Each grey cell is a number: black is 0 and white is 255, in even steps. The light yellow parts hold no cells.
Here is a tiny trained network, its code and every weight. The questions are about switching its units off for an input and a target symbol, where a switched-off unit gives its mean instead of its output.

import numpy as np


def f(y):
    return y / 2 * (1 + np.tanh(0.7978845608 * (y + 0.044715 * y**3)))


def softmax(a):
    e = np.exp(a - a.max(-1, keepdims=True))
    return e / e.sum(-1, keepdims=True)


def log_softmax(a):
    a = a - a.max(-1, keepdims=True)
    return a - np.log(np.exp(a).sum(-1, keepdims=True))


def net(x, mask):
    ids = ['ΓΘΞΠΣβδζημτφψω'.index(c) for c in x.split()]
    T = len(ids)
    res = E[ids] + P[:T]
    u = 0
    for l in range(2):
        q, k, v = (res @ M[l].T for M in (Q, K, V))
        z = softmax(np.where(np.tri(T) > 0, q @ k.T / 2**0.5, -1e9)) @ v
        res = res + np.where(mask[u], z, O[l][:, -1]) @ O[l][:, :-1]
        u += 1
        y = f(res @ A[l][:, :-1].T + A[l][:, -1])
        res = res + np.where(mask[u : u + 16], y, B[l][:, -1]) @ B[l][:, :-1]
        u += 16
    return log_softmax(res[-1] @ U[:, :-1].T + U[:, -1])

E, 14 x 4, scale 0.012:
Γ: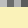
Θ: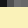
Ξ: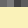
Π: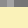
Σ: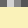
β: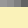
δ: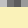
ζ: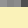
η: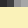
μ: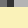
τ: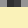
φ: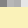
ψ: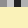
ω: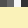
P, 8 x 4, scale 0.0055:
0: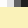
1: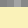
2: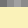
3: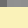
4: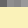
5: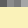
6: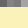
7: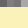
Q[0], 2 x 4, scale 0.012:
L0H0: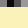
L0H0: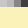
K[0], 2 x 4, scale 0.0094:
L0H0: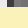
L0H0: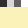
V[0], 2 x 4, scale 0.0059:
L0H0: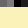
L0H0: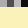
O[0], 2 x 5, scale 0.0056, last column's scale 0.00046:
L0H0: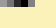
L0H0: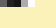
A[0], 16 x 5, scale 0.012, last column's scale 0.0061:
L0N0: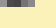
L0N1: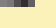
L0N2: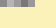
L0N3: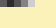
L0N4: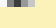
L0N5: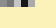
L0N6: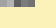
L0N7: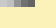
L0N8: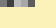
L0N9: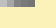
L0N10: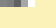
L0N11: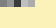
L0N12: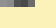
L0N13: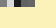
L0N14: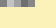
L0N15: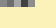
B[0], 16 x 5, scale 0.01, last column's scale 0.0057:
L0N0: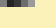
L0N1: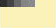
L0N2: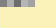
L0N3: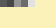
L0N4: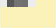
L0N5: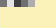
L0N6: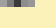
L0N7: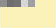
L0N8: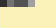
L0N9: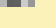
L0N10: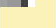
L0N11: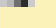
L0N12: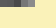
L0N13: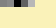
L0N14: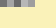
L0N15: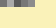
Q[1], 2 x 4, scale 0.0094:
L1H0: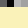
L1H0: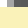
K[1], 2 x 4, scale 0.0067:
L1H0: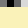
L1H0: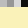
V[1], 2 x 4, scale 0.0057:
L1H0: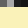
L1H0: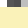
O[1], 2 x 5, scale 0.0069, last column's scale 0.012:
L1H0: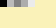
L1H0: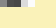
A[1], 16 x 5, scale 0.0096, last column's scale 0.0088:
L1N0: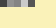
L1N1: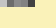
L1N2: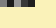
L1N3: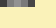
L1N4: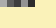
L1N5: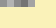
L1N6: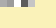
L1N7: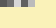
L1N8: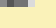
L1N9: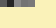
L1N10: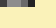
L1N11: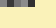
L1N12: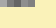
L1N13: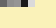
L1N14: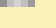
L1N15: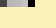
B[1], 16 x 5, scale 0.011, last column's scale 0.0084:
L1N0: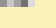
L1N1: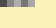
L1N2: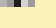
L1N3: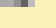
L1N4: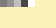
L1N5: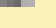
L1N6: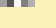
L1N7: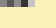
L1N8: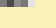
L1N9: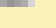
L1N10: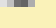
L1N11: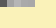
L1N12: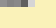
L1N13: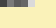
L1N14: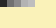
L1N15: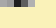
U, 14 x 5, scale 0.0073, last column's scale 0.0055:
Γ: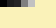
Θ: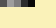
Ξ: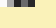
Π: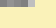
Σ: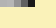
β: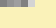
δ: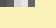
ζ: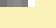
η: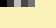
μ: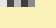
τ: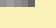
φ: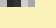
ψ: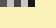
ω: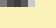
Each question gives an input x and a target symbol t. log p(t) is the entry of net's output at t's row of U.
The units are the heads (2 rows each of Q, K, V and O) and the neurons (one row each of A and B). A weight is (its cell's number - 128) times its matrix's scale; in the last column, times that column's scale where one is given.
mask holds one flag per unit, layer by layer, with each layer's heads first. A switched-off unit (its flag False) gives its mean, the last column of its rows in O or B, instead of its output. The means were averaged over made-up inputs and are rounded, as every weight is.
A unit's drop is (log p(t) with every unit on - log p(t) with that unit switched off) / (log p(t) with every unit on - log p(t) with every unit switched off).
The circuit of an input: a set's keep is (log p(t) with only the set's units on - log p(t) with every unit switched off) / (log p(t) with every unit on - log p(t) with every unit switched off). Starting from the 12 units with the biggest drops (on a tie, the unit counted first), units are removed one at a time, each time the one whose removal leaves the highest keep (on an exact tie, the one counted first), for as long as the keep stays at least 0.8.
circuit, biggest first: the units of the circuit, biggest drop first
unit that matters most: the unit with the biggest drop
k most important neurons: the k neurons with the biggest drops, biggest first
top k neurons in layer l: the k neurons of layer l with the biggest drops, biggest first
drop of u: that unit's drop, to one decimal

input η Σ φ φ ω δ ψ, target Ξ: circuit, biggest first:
(L0N11 L0N13)
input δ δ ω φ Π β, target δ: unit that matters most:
L0H0
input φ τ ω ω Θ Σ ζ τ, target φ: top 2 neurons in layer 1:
(L1N2 L1N9)
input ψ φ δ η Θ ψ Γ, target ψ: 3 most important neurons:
(L0N5 L0N11 L0N10)
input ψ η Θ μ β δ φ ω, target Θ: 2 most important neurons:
(L0N5 L1N13)
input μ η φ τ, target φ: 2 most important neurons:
(L1N2 L0N0)
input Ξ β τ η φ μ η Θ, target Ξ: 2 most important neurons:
(L1N15 L1N10)
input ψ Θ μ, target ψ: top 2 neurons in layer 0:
(L0N13 L0N4)
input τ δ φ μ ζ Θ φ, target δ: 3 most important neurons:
(L1N14 L1N6 L0N13)
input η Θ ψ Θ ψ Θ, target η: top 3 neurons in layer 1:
(L1N13 L1N7 L1N15)
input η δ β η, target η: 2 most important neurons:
(L1N13 L0N4)
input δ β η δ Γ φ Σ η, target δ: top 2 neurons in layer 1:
(L1N9 L1N11)
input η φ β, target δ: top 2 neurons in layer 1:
(L1N14 L1N6)
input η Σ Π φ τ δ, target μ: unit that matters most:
L1H0
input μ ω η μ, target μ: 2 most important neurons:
(L1N6 L1N2)
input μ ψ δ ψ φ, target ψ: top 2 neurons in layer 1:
(L1N15 L1N14)
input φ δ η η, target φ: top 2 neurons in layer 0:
(L0N7 L0N9)
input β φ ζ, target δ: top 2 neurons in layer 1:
(L1N14 L1N6)
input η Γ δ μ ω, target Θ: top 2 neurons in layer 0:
(L0N5 L0N8)
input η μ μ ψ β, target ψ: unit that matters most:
L0N11
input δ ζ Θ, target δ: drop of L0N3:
0.1
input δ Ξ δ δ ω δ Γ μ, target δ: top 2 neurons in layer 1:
(L1N9 L1N11)
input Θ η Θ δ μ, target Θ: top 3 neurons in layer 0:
(L0N1 L0N4 L0N8)
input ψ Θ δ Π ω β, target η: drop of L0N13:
0.2
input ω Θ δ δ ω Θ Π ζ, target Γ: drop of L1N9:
0.2
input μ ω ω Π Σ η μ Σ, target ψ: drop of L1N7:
0.1
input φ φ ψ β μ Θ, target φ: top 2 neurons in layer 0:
(L0N7 L0N9)
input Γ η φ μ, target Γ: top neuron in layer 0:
(L0N8)
